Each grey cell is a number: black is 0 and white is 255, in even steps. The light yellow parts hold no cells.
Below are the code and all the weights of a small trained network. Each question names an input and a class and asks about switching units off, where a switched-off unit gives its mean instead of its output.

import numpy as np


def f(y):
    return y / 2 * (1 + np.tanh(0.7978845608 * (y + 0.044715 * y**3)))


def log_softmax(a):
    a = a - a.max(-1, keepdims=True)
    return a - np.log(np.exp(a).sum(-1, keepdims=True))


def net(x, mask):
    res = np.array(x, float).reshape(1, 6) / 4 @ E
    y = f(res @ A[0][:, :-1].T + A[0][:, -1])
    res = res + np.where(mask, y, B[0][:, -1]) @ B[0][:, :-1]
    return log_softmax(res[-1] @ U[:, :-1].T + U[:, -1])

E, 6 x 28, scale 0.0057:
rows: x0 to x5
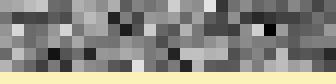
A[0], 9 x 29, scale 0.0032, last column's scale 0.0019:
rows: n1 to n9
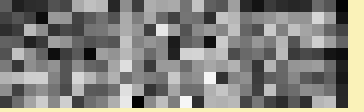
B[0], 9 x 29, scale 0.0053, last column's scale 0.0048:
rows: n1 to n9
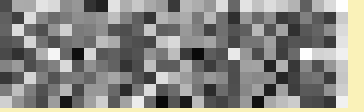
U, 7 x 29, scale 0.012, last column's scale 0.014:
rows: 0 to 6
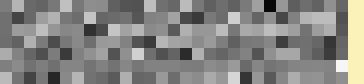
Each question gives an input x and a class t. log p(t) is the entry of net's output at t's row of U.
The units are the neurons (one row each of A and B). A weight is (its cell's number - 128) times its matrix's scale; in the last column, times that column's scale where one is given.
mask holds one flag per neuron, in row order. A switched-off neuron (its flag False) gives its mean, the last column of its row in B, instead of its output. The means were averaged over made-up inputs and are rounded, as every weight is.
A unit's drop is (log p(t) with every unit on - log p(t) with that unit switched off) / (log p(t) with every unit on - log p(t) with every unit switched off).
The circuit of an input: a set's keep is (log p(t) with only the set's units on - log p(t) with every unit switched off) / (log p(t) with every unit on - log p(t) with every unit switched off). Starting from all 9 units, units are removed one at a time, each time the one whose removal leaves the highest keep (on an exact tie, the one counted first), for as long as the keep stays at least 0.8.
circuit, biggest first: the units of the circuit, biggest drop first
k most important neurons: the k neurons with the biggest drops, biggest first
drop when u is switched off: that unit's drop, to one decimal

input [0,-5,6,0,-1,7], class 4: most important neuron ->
(n1)
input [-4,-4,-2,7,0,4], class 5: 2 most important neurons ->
(n1, n9)
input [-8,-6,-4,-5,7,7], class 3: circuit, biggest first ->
(n4, n2)
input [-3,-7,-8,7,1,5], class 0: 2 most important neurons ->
(n8, n6)
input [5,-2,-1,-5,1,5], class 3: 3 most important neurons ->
(n9, n7, n1)
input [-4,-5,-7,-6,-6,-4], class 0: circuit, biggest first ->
(n3, n6, n8)
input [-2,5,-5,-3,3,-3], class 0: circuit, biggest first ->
(n3, n6)
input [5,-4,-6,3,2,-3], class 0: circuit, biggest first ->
(n8, n6, n3)
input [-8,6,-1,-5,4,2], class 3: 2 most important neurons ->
(n4, n2)
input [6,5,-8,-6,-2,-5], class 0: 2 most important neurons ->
(n3, n6)
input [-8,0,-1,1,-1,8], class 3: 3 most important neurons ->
(n4, n2, n9)
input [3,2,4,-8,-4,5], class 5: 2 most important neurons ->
(n9, n5)
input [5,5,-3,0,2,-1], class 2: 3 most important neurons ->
(n1, n4, n2)
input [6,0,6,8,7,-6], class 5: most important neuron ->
(n5)
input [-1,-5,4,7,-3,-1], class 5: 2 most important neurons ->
(n1, n5)
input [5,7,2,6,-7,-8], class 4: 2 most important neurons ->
(n9, n5)
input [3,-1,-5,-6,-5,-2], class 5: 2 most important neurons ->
(n5, n3)
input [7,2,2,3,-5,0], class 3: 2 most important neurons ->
(n7, n5)
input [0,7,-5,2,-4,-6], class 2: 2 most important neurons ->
(n1, n5)
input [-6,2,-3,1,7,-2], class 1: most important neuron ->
(n5)
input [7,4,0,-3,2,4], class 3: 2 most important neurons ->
(n7, n9)
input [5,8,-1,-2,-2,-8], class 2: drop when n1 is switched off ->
1.1
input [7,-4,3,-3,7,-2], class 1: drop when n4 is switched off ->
0.1
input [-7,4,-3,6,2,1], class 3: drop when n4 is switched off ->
0.5
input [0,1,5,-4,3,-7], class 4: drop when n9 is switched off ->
0.6
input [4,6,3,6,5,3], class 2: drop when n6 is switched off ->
0.0
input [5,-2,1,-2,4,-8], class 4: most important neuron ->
(n9)
